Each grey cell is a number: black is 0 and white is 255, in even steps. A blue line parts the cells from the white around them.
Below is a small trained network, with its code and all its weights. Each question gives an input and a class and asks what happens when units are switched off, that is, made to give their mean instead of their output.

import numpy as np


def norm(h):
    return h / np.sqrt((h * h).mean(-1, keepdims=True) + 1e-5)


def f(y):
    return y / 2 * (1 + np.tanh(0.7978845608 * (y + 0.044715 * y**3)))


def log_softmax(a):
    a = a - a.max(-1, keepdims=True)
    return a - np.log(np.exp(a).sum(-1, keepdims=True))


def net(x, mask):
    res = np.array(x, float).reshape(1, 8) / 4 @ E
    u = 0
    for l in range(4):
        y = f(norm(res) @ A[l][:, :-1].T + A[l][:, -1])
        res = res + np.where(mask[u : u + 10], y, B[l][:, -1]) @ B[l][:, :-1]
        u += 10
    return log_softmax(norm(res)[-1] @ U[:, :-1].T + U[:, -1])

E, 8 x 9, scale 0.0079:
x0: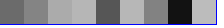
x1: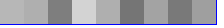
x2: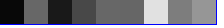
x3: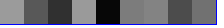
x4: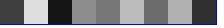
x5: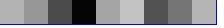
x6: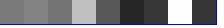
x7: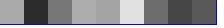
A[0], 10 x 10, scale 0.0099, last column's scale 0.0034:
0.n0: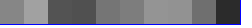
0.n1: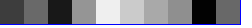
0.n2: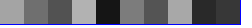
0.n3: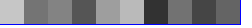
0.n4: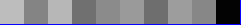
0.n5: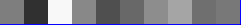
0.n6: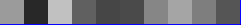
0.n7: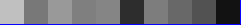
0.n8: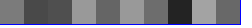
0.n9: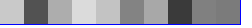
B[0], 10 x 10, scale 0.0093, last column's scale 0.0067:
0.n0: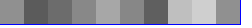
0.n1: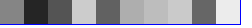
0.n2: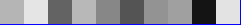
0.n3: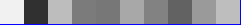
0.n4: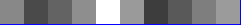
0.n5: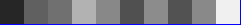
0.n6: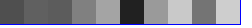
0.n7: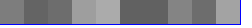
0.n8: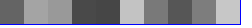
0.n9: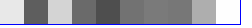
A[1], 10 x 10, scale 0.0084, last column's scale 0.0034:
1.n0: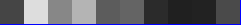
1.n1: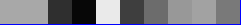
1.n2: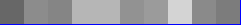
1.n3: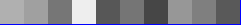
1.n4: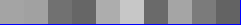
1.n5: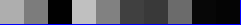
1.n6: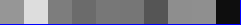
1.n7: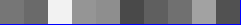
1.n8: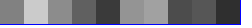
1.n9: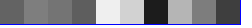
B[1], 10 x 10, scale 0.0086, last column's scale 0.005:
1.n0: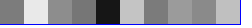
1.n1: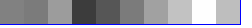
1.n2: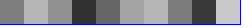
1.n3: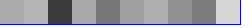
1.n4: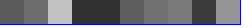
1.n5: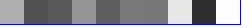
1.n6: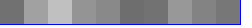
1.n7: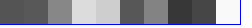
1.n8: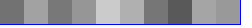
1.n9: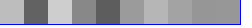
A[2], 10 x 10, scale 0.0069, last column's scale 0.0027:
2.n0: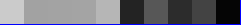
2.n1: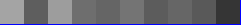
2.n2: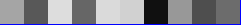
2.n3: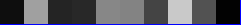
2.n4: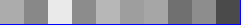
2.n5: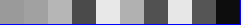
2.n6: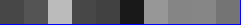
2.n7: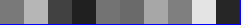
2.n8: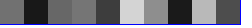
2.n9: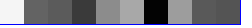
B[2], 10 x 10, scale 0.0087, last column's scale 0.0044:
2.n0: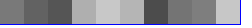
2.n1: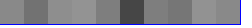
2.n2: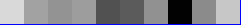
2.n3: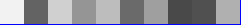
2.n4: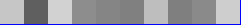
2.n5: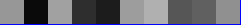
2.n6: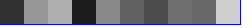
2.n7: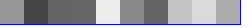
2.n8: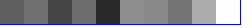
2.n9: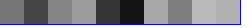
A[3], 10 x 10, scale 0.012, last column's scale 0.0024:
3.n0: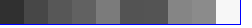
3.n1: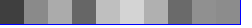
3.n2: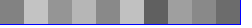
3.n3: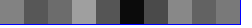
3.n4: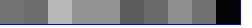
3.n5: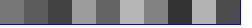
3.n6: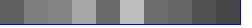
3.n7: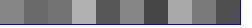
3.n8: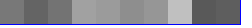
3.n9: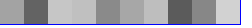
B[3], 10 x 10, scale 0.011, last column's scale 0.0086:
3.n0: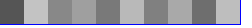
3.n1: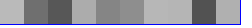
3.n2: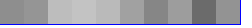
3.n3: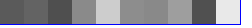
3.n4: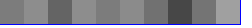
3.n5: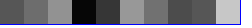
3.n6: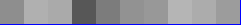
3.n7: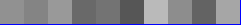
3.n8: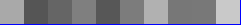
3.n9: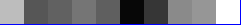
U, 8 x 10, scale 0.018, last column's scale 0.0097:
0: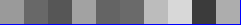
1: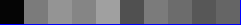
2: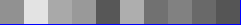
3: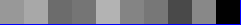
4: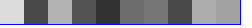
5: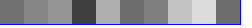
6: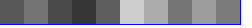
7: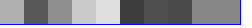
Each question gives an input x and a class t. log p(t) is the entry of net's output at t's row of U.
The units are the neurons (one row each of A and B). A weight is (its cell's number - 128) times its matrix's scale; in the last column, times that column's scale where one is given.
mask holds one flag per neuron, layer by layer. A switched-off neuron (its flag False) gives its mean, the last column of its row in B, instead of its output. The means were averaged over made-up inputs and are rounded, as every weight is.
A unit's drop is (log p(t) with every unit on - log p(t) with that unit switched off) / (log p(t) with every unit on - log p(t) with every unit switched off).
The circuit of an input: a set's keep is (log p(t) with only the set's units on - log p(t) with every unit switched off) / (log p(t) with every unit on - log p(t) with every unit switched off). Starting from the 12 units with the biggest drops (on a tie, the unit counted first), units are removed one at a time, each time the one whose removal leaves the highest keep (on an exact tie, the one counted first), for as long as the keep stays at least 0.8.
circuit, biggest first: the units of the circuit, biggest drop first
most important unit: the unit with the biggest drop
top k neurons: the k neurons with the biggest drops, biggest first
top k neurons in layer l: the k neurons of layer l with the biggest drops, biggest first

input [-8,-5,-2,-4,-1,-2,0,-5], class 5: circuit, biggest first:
1.n1; 0.n1
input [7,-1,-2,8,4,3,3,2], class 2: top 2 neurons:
0.n8; 0.n2
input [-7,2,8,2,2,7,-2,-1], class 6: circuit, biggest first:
0.n2
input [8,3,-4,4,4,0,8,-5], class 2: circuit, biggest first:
1.n0; 0.n1
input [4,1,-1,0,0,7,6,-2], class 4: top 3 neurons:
0.n5; 0.n1; 0.n3
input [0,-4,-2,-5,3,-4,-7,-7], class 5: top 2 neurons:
0.n1; 0.n9
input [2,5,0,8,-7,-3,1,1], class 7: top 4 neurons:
0.n9; 0.n6; 3.n3; 1.n7
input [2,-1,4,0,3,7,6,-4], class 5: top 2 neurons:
1.n1; 0.n0
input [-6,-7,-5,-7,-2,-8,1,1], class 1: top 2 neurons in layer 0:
0.n5; 0.n6
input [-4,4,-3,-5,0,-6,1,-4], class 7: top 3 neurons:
0.n2; 0.n1; 1.n7
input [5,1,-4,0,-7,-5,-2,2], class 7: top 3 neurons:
1.n7; 0.n5; 0.n6
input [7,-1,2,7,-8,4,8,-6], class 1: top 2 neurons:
2.n6; 0.n1
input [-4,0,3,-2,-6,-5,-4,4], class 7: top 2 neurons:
0.n9; 1.n7
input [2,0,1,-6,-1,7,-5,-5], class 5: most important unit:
1.n1
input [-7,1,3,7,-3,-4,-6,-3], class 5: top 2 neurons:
0.n1; 2.n7
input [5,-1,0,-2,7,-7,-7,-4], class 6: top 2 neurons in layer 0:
0.n2; 0.n6
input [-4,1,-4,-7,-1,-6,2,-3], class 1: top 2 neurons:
0.n5; 0.n3
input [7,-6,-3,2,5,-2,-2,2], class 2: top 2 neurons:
1.n0; 3.n2
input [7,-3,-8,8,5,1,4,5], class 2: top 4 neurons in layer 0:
0.n2; 0.n8; 0.n1; 0.n6
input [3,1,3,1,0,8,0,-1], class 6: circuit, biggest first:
3.n9
